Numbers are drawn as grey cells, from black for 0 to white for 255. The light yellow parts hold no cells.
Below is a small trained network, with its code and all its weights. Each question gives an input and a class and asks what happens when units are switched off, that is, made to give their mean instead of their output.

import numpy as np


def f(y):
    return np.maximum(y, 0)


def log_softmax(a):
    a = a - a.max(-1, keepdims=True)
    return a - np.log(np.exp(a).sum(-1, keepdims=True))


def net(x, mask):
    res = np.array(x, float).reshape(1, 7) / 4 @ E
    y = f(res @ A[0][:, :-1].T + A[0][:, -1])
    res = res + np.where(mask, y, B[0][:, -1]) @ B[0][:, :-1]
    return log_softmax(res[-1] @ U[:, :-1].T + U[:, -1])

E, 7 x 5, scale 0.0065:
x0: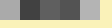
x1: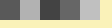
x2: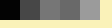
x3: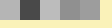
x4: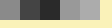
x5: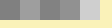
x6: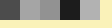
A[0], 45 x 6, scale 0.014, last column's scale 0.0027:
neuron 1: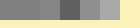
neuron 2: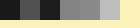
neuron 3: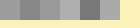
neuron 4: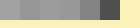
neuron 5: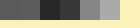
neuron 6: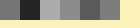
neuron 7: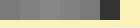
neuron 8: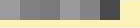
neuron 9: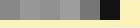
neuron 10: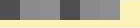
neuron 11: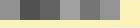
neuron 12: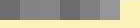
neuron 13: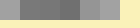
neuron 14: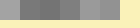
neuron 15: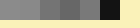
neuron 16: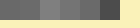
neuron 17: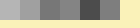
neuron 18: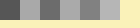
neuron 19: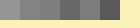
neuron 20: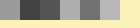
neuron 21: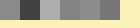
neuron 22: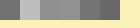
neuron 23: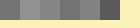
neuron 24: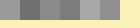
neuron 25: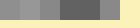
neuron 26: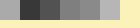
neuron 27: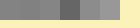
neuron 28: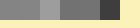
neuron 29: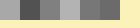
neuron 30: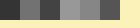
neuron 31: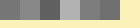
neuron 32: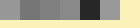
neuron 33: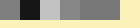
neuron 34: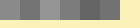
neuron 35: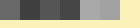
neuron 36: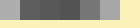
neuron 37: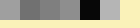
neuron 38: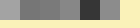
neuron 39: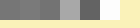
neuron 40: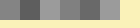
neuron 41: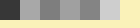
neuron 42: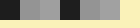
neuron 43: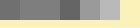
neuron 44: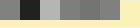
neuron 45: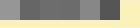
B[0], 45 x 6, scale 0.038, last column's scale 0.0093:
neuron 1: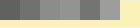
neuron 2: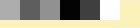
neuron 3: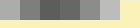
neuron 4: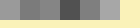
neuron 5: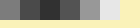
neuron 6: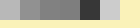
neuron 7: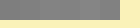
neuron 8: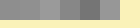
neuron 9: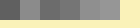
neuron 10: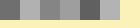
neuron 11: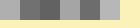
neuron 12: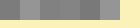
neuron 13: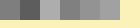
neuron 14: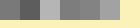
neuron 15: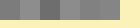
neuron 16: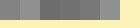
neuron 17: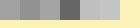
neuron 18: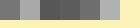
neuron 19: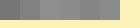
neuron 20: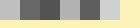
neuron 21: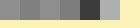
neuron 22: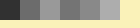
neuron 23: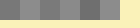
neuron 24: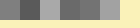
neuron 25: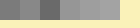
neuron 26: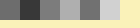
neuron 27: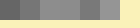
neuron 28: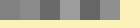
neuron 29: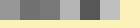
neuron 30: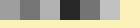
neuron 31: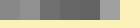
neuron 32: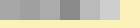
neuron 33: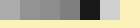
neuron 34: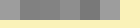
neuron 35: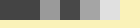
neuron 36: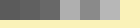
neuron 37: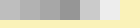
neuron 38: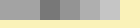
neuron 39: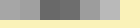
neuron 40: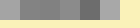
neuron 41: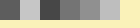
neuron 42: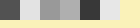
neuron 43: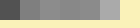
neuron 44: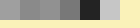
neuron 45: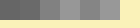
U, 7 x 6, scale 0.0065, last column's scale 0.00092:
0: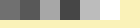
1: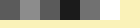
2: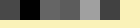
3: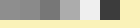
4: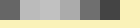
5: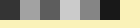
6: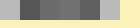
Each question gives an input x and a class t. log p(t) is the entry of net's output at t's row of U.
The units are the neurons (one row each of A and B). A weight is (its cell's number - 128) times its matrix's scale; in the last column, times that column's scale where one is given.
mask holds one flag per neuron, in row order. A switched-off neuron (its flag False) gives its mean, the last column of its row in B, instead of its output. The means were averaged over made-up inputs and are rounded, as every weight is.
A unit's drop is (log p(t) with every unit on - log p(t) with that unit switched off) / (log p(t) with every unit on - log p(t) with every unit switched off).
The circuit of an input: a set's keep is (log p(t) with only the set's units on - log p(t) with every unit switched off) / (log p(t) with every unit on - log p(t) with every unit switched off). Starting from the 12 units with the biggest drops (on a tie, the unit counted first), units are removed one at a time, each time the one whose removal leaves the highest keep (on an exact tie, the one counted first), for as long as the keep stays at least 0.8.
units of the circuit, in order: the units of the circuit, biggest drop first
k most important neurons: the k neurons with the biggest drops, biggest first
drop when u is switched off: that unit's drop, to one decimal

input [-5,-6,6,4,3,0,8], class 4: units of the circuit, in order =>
neuron 42
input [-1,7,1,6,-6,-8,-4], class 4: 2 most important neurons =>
neuron 5; neuron 2
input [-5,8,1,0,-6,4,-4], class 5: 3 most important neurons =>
neuron 2; neuron 5; neuron 35
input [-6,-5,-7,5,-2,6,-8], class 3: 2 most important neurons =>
neuron 37; neuron 2
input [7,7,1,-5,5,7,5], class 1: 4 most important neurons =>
neuron 42; neuron 2; neuron 30; neuron 10
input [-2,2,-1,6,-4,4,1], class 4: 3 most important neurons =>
neuron 2; neuron 5; neuron 35
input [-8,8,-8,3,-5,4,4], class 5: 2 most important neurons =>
neuron 2; neuron 30
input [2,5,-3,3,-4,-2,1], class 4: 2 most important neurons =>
neuron 5; neuron 2
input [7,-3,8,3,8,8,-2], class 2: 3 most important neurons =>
neuron 35; neuron 26; neuron 5
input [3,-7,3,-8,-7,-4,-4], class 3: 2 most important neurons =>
neuron 37; neuron 42
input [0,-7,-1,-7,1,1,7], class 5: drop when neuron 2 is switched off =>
0.1
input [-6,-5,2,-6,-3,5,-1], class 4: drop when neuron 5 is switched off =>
0.9
